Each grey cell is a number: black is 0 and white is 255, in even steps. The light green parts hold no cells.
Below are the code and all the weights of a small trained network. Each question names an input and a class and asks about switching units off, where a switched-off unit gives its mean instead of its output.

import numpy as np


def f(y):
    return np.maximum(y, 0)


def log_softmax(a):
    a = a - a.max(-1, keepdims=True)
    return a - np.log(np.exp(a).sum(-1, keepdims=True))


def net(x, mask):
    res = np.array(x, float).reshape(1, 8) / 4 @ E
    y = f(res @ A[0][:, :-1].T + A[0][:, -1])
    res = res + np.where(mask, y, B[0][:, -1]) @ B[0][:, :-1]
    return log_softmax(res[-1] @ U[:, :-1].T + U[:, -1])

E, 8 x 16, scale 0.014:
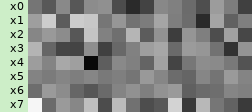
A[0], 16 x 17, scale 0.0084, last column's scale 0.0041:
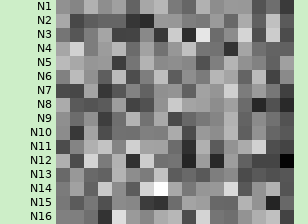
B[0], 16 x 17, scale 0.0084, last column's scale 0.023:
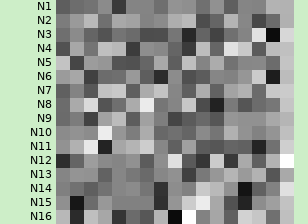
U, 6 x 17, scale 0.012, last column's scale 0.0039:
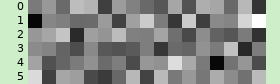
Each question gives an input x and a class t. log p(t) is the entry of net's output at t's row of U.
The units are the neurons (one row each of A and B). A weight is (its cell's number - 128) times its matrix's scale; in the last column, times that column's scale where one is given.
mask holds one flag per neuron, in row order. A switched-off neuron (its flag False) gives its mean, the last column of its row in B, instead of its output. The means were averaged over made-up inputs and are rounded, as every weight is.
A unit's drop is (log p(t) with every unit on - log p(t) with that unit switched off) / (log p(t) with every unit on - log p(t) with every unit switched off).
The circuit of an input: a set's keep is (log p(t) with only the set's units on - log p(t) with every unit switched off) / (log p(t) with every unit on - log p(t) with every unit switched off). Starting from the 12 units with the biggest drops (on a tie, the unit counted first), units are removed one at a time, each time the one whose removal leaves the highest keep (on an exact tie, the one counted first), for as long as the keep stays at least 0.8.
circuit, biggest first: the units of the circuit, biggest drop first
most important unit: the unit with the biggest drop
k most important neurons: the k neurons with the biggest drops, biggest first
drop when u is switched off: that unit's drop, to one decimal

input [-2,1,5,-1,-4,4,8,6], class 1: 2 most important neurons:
N12; N3
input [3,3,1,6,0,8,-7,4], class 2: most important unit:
N8
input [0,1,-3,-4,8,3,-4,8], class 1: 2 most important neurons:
N12; N16
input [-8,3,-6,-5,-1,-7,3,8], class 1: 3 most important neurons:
N12; N1; N15
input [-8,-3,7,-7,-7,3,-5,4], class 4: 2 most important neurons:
N14; N3
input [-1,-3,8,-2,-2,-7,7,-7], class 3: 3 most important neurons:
N12; N6; N13
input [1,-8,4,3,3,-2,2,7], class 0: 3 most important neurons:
N10; N9; N7
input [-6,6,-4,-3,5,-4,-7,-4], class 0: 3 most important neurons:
N12; N15; N4
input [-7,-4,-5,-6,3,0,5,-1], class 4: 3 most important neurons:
N14; N8; N2
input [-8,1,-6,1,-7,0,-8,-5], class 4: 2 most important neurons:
N14; N12
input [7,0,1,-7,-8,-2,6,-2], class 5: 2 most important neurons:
N16; N14
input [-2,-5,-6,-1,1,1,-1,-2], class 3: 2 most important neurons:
N3; N4
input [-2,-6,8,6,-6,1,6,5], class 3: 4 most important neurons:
N6; N13; N11; N4
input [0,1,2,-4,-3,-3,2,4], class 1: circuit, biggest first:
N12; N10
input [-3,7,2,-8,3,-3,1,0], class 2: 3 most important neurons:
N11; N7; N10
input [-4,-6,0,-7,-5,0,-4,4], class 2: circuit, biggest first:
N11
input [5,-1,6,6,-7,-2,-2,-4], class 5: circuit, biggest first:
N16; N12
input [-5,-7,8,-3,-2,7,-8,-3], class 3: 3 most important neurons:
N6; N4; N13
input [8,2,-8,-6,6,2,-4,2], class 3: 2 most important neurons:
N3; N14
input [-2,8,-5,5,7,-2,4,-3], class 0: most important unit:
N4
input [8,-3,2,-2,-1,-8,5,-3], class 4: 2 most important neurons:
N15; N12
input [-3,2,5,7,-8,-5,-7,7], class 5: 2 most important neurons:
N16; N11
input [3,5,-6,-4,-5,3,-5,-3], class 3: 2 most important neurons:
N3; N12
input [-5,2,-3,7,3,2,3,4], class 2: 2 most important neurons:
N8; N15
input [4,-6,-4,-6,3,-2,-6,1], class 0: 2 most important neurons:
N7; N8
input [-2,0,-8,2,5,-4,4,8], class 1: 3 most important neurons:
N12; N1; N6
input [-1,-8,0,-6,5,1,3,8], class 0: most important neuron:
N10
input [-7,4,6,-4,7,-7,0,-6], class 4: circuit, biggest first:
N12; N14
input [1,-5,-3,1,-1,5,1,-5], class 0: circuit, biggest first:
N12; N7
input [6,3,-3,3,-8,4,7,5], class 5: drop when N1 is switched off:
0.0
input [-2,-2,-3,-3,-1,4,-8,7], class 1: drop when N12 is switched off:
0.7
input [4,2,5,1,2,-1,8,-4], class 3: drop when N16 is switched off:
0.2
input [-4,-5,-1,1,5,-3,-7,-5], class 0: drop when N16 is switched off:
0.4
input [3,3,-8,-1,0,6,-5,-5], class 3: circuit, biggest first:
N3
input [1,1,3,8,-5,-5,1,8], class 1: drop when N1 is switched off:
0.2
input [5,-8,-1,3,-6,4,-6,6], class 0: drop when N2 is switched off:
0.0
